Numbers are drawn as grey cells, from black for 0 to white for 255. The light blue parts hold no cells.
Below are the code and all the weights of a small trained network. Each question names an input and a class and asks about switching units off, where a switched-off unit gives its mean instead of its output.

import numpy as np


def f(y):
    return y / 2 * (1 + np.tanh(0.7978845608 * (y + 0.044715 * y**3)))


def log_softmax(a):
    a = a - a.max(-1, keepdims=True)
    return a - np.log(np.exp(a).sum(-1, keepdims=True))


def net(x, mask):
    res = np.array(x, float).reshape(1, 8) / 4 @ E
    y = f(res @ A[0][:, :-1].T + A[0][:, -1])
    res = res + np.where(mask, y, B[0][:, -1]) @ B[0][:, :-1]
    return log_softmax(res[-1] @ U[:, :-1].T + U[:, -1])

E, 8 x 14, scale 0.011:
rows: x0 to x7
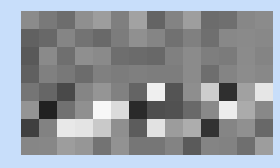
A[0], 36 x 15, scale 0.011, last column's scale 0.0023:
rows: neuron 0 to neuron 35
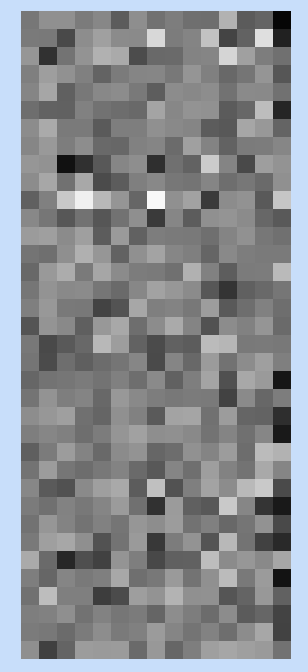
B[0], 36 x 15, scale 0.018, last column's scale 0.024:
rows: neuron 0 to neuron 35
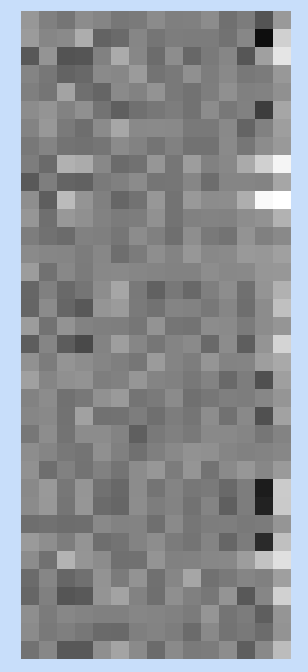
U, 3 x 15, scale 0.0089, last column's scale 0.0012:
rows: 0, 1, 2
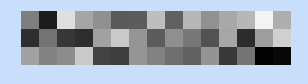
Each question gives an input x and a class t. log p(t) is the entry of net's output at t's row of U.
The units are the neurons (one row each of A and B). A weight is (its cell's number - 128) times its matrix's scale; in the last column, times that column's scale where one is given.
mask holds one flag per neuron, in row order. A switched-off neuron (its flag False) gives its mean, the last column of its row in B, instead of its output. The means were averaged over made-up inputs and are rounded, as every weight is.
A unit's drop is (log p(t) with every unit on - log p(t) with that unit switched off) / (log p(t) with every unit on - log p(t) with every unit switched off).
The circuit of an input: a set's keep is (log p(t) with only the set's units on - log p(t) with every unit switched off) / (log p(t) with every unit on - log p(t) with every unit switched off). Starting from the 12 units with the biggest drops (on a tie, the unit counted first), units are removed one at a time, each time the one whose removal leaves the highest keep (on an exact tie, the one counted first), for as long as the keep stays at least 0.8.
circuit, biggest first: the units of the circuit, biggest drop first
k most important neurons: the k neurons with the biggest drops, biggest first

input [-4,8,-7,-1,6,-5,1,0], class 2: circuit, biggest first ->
neuron 1
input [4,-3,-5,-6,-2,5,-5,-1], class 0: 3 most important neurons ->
neuron 8; neuron 30; neuron 32
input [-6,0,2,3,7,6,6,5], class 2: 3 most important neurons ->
neuron 26; neuron 1; neuron 8
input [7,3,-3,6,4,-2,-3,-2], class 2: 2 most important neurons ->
neuron 10; neuron 1
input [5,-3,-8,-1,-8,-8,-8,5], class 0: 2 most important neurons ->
neuron 8; neuron 30
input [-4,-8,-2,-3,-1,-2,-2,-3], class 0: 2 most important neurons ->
neuron 2; neuron 18
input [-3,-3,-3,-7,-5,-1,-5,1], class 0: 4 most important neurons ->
neuron 8; neuron 1; neuron 26; neuron 30
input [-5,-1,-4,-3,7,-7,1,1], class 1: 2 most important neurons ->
neuron 32; neuron 16
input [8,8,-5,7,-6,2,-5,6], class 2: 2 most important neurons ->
neuron 27; neuron 10
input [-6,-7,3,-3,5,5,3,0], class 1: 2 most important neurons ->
neuron 2; neuron 35
